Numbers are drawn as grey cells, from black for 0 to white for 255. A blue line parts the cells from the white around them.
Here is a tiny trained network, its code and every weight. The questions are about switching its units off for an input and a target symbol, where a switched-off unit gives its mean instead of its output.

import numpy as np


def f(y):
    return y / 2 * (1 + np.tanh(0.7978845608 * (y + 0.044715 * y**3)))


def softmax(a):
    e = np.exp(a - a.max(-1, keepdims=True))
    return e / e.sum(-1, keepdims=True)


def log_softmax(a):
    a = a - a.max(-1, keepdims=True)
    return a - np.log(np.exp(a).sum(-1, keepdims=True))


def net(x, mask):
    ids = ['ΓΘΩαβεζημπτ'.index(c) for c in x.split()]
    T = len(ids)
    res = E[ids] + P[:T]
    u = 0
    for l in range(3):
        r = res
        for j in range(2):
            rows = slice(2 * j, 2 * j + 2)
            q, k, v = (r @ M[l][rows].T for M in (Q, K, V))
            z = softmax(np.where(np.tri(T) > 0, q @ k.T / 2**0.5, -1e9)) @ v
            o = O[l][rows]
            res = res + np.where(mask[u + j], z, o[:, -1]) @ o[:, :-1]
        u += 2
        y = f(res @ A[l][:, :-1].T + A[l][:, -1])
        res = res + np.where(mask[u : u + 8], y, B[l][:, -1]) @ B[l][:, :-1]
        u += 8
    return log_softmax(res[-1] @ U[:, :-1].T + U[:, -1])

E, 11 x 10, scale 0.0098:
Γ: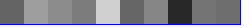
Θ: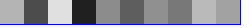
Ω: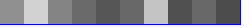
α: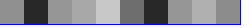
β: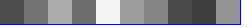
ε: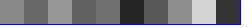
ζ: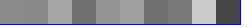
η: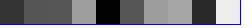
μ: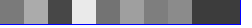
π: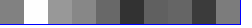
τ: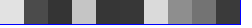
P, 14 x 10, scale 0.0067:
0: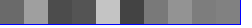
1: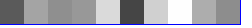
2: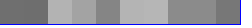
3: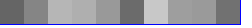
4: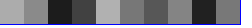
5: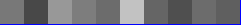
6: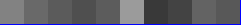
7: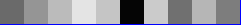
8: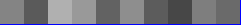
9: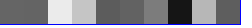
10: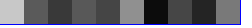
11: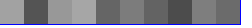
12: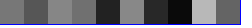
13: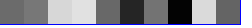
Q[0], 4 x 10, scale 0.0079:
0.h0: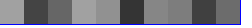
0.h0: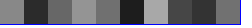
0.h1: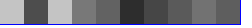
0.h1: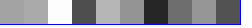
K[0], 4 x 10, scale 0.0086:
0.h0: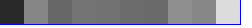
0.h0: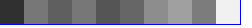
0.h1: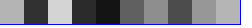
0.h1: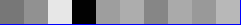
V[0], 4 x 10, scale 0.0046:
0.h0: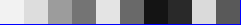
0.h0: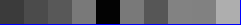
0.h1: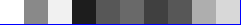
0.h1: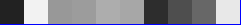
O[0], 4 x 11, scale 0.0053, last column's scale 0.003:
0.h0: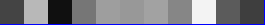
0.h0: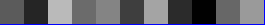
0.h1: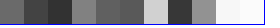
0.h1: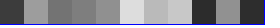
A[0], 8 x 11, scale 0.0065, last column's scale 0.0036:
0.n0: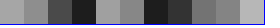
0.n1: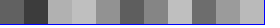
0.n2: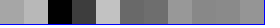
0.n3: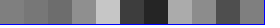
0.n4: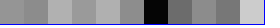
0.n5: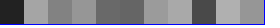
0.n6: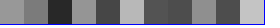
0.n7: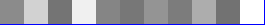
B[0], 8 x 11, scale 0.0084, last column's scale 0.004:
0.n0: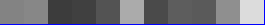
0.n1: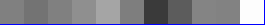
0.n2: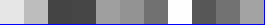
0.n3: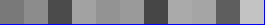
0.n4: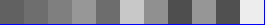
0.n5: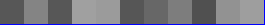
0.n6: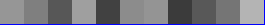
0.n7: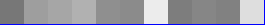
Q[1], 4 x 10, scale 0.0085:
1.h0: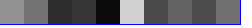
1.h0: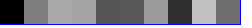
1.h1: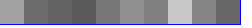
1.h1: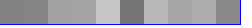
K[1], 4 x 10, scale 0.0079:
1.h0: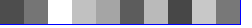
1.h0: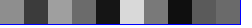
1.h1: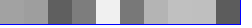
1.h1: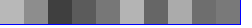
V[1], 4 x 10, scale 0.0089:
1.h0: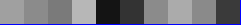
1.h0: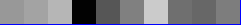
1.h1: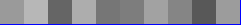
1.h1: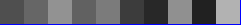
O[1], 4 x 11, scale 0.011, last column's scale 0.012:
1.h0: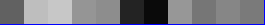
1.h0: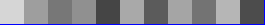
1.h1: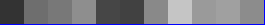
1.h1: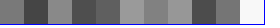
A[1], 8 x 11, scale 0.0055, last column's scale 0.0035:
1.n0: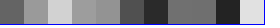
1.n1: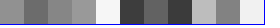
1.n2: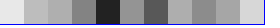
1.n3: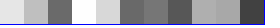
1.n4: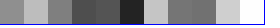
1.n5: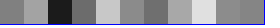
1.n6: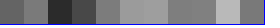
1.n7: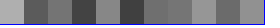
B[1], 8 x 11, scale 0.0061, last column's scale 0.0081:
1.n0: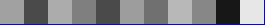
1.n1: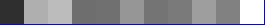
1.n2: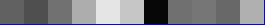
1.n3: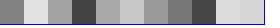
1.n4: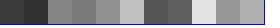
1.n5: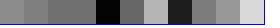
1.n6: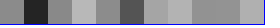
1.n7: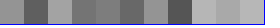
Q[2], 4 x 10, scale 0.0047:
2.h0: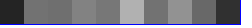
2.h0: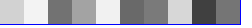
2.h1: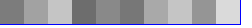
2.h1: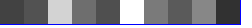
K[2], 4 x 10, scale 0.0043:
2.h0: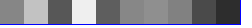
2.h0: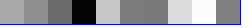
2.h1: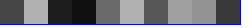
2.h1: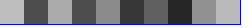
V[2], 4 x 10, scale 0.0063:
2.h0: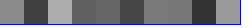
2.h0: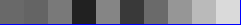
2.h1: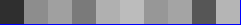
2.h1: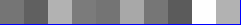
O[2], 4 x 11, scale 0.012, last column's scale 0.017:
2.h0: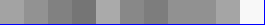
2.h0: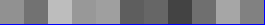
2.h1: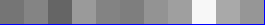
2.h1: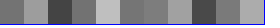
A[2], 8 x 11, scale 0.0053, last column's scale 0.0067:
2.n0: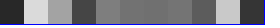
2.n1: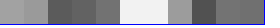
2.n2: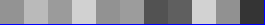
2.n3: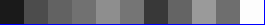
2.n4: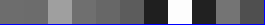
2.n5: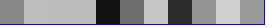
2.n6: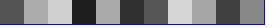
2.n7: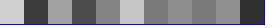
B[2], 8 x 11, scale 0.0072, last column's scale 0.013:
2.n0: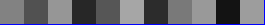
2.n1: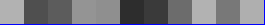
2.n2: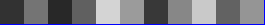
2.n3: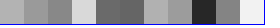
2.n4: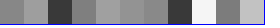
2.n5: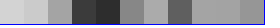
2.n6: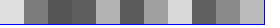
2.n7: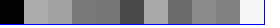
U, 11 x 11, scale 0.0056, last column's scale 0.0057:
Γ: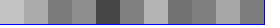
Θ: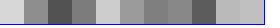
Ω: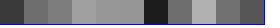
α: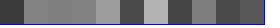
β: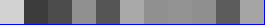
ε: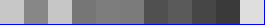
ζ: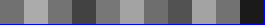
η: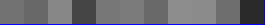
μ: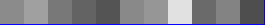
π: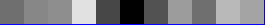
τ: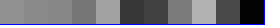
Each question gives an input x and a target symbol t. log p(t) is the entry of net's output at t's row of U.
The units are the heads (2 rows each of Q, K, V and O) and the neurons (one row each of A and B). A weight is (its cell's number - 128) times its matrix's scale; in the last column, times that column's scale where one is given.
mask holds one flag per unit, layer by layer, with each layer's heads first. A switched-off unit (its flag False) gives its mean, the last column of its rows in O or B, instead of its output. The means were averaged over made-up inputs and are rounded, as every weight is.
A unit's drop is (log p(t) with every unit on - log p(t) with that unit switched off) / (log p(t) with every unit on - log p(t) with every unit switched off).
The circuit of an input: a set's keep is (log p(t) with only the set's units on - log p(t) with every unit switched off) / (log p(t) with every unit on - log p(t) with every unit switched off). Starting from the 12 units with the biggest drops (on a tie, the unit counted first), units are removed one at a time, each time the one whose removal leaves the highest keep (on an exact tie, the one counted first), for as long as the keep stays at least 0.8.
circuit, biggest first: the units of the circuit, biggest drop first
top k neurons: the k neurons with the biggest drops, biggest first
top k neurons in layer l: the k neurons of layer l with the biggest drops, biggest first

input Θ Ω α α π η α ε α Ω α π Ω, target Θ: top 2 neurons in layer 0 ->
[0.n5, 0.n3]
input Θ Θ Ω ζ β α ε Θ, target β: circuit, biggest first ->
[1.h0, 0.n0, 2.n1]
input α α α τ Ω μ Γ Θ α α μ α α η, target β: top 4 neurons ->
[0.n6, 2.n4, 1.n0, 2.n7]
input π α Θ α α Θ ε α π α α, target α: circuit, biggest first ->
[1.h0, 1.h1, 2.h0, 0.h0]
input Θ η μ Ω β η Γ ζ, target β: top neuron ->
[0.n0]
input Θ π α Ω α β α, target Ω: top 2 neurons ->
[0.n7, 0.n0]
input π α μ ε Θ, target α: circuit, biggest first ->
[1.h0, 1.h1, 0.h0, 2.h0]
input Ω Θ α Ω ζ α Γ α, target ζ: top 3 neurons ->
[1.n3, 2.n5, 2.n2]
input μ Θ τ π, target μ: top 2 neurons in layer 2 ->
[2.n6, 2.n3]
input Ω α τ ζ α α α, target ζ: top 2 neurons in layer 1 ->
[1.n3, 1.n5]
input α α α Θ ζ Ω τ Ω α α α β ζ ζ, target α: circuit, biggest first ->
[0.n0, 0.n7, 1.h0, 0.h0]
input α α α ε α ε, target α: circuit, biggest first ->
[0.h0, 2.h0, 1.h0]
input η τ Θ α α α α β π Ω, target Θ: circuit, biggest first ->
[2.h0, 0.h0, 0.n5, 1.h1]
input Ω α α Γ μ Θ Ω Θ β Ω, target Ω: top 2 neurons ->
[1.n2, 0.n6]
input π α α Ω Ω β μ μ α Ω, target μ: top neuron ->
[0.n6]
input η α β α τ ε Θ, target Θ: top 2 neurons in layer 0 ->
[0.n4, 0.n5]
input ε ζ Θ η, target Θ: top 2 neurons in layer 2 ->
[2.n4, 2.n6]
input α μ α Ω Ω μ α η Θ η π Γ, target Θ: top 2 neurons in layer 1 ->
[1.n0, 1.n7]
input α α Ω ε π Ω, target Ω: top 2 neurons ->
[1.n2, 0.n2]
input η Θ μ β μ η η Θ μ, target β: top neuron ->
[2.n1]
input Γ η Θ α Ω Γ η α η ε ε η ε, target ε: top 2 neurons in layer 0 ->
[0.n7, 0.n6]
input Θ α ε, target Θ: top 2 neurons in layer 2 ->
[2.n7, 2.n0]
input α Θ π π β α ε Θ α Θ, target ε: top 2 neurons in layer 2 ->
[2.n0, 2.n7]
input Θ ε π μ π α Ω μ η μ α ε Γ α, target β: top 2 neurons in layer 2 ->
[2.n7, 2.n1]
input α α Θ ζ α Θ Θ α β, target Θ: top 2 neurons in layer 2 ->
[2.n7, 2.n0]
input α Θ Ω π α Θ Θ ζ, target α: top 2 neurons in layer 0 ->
[0.n2, 0.n3]
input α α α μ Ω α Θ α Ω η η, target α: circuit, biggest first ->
[1.h0]
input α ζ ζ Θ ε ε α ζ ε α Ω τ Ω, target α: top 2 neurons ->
[0.n2, 0.n4]
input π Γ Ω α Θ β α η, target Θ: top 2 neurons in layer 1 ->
[1.n5, 1.n4]
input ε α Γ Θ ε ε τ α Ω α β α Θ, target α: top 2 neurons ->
[0.n0, 0.n4]
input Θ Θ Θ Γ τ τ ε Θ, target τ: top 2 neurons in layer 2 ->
[2.n6, 2.n4]
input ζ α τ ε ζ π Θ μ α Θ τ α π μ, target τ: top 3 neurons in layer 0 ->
[0.n6, 0.n7, 0.n1]
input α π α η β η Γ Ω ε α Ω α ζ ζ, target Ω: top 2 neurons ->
[1.n2, 2.n2]
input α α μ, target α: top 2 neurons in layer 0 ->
[0.n7, 0.n0]
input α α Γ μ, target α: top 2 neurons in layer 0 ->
[0.n7, 0.n3]
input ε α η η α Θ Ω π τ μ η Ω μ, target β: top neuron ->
[2.n4]
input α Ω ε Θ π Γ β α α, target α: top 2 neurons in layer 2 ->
[2.n6, 2.n5]
